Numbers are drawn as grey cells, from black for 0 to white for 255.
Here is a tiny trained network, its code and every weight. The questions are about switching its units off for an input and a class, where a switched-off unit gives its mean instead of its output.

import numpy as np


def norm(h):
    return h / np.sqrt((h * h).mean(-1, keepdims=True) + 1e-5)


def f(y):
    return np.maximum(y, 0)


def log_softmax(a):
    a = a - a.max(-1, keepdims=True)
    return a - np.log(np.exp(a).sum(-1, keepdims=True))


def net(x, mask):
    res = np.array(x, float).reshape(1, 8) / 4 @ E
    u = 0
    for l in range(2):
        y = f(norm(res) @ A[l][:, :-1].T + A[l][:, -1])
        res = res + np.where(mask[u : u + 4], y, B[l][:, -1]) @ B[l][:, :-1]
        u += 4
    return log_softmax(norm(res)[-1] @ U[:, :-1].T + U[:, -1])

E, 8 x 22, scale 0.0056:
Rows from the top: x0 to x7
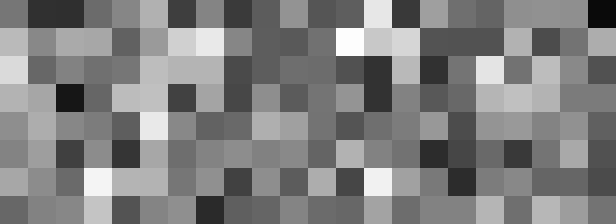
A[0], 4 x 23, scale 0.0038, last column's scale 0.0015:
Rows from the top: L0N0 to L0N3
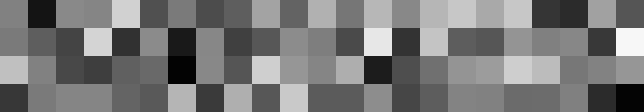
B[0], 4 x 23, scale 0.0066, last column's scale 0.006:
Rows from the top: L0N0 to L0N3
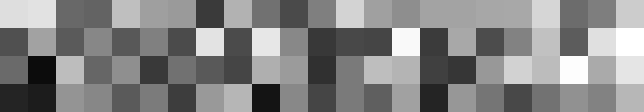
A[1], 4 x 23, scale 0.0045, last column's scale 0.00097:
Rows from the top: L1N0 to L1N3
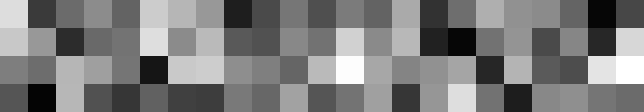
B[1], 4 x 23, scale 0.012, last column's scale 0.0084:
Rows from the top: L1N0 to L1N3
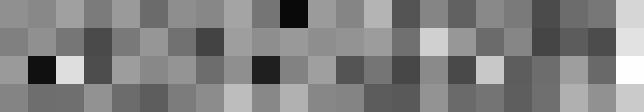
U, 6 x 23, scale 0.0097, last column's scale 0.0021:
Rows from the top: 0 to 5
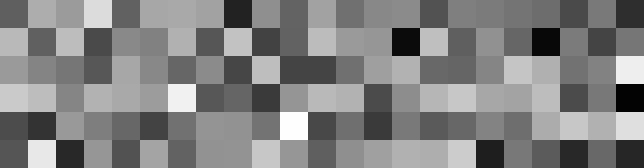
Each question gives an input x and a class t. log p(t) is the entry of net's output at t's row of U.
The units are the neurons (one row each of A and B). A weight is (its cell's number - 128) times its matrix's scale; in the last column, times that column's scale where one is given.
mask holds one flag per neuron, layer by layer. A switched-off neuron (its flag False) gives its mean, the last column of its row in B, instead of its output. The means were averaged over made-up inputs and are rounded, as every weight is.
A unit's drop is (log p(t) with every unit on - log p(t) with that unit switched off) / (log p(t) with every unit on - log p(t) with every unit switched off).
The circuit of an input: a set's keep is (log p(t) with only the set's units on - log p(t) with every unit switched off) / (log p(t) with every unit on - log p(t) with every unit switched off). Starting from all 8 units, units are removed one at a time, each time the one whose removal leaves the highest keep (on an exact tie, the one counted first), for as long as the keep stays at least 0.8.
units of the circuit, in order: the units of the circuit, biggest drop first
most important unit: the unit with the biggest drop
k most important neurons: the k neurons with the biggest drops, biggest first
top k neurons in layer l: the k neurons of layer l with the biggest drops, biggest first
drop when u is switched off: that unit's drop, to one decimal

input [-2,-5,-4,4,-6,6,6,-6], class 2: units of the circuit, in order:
[L0N2 L1N2]
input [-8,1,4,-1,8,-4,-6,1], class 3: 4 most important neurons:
[L1N3 L0N1 L0N3 L1N2]
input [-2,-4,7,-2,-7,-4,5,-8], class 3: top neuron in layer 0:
[L0N0]
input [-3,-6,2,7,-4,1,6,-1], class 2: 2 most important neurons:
[L1N2 L0N2]
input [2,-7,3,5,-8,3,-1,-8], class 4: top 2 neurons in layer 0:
[L0N2 L0N0]
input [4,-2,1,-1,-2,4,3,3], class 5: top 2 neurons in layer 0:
[L0N1 L0N2]
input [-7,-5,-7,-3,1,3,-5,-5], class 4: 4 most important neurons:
[L1N0 L1N1 L1N3 L0N0]
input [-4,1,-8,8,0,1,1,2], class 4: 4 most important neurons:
[L0N2 L1N0 L1N1 L0N0]
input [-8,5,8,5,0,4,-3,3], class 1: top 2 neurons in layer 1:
[L1N0 L1N1]
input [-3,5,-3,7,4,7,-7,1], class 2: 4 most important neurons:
[L0N2 L1N2 L1N3 L1N0]
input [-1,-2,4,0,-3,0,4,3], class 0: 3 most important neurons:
[L1N2 L1N1 L1N3]
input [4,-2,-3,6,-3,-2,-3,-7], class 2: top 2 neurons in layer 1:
[L1N2 L1N3]
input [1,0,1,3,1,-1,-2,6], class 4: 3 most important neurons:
[L0N2 L0N0 L1N1]
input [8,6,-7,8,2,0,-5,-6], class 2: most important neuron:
[L0N2]
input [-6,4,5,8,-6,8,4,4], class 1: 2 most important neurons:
[L1N1 L1N0]
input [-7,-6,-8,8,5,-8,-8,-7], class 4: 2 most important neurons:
[L0N2 L1N0]
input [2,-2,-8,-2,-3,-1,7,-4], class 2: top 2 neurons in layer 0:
[L0N1 L0N0]
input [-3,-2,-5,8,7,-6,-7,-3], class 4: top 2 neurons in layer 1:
[L1N0 L1N1]
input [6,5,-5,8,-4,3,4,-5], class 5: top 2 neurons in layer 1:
[L1N1 L1N2]
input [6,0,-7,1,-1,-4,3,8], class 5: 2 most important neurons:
[L1N2 L0N2]
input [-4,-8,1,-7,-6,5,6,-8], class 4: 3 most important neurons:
[L1N0 L1N1 L0N3]
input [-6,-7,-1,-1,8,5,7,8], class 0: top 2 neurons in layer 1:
[L1N2 L1N1]
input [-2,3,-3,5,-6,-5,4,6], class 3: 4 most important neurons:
[L0N0 L1N0 L1N1 L1N3]
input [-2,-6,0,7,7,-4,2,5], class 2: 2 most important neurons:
[L1N2 L1N3]
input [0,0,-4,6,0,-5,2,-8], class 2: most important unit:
L0N2
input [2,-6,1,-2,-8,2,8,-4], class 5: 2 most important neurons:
[L1N2 L0N2]
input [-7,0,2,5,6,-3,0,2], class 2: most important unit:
L1N2
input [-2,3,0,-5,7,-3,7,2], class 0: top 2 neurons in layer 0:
[L0N1 L0N2]
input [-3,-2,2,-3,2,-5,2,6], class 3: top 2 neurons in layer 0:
[L0N0 L0N2]
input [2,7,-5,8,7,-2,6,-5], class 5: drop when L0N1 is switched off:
0.2
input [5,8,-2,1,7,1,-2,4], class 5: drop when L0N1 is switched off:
0.3
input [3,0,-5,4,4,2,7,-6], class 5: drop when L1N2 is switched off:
0.1
